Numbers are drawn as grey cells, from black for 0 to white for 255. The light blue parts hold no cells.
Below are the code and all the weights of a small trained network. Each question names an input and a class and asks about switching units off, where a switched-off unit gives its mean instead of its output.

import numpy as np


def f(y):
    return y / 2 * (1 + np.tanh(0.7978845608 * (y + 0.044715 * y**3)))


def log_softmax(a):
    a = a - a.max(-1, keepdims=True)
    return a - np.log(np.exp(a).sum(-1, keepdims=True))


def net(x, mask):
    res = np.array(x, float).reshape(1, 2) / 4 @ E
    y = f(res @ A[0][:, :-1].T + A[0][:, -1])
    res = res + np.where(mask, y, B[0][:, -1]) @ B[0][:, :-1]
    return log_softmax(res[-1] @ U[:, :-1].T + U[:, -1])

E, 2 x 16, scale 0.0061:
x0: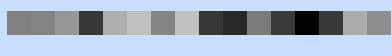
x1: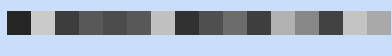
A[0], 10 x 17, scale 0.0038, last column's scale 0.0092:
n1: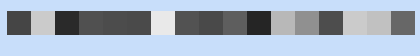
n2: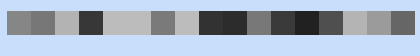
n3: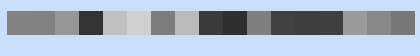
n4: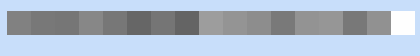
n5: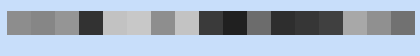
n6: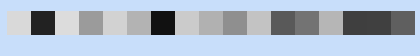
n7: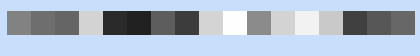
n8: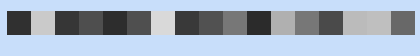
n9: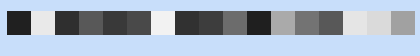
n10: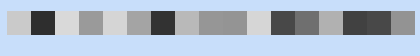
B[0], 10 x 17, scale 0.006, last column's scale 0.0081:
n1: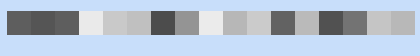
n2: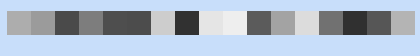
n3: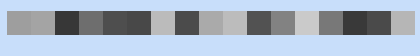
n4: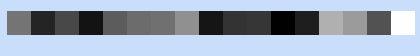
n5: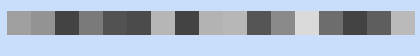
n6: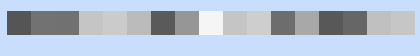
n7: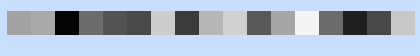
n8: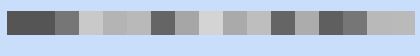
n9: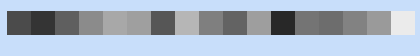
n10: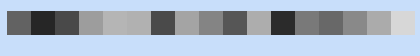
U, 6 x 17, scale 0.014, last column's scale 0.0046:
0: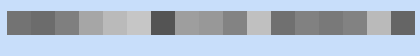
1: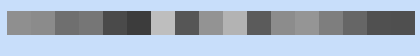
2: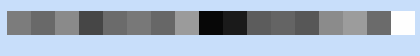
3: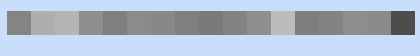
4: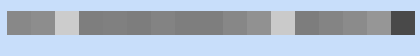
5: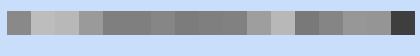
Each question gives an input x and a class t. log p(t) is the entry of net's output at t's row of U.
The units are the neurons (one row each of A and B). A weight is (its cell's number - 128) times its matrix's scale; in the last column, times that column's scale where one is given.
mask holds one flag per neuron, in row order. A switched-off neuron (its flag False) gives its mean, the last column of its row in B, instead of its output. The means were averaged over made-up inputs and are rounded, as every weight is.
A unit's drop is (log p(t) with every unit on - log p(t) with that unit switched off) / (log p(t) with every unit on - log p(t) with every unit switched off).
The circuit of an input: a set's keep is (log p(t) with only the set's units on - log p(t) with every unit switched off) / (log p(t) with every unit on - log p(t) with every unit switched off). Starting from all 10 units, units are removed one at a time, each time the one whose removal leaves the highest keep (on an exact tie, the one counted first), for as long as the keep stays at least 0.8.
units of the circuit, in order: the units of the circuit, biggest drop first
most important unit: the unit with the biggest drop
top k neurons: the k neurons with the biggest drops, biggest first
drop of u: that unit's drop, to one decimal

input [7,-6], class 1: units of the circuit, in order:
n2, n3
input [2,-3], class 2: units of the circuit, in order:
n1, n8
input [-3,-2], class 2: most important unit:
n2
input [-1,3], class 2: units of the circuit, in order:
n6, n2
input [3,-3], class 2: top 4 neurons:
n1, n7, n8, n9
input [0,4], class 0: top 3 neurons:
n1, n8, n9
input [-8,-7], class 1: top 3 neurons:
n7, n9, n1
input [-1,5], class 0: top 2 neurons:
n1, n8
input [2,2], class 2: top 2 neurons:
n6, n7
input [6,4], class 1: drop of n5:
0.1
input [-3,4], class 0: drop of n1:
0.2
